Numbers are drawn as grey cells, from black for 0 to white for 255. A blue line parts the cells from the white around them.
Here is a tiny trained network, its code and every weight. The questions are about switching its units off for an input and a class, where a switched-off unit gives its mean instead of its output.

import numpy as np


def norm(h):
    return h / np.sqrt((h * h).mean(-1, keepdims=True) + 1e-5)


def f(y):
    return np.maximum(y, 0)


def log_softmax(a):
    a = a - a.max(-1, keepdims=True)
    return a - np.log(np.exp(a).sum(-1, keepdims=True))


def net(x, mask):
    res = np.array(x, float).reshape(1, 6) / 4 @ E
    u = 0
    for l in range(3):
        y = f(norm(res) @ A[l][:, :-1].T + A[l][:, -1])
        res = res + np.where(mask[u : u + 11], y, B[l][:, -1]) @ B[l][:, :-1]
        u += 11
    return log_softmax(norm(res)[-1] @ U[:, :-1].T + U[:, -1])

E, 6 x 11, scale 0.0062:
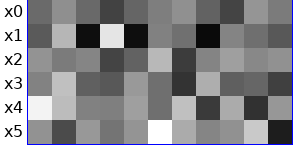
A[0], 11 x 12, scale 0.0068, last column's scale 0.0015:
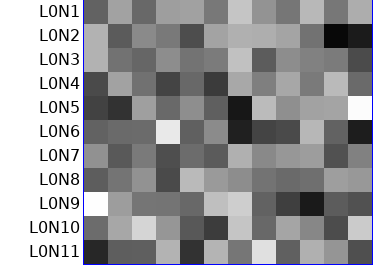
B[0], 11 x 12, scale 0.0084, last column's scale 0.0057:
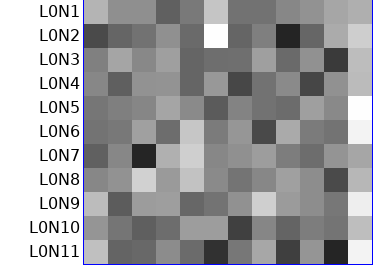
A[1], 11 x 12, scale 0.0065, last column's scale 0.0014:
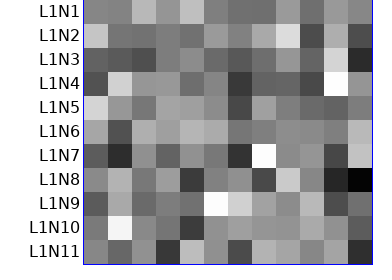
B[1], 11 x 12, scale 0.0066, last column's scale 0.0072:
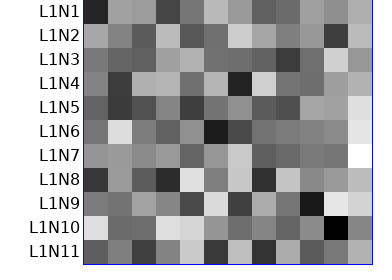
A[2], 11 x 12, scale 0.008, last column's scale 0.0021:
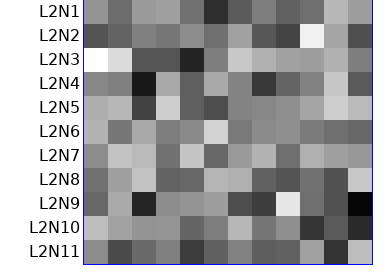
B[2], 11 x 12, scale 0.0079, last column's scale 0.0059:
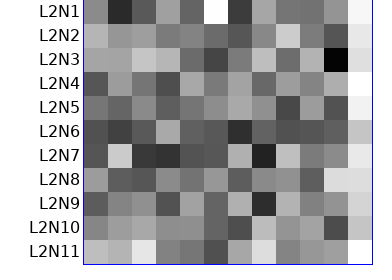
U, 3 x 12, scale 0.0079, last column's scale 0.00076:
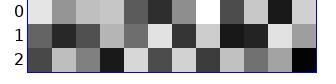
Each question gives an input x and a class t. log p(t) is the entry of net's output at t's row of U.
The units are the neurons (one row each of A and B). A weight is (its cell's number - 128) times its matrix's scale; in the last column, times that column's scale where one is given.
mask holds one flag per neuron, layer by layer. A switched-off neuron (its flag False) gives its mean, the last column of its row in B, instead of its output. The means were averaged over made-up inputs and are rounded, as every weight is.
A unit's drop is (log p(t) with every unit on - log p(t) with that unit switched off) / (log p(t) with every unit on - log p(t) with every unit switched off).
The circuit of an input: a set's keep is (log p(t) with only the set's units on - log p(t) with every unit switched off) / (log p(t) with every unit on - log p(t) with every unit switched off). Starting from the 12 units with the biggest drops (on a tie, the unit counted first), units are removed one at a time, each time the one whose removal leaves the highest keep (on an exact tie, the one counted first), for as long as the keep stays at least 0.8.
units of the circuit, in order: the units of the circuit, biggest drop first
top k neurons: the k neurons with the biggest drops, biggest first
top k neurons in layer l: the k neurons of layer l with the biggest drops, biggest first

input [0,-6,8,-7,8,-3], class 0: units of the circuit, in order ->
[L2N3]
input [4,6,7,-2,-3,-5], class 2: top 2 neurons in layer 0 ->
[L0N6, L0N2]
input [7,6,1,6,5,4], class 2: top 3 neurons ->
[L1N8, L0N11, L2N9]
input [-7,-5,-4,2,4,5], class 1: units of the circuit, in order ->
[L0N2, L2N6]
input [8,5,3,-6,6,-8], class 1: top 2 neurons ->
[L1N4, L0N4]
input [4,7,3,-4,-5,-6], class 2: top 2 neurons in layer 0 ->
[L0N6, L0N2]
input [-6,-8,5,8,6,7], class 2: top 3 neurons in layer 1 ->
[L1N11, L1N6, L1N4]
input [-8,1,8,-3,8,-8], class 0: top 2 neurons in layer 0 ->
[L0N2, L0N9]
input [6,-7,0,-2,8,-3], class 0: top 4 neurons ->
[L0N9, L2N3, L1N2, L0N6]
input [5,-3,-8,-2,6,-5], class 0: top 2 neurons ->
[L0N9, L0N2]
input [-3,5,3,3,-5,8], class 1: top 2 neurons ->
[L0N2, L1N9]
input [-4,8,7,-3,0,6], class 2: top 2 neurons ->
[L1N8, L2N9]
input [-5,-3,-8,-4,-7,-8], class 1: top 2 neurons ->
[L2N1, L0N4]
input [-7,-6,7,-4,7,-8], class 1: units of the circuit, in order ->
[L2N1]
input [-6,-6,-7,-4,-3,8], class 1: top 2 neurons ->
[L0N2, L1N9]
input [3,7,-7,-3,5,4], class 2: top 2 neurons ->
[L1N8, L0N11]
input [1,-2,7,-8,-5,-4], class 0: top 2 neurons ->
[L0N11, L1N9]
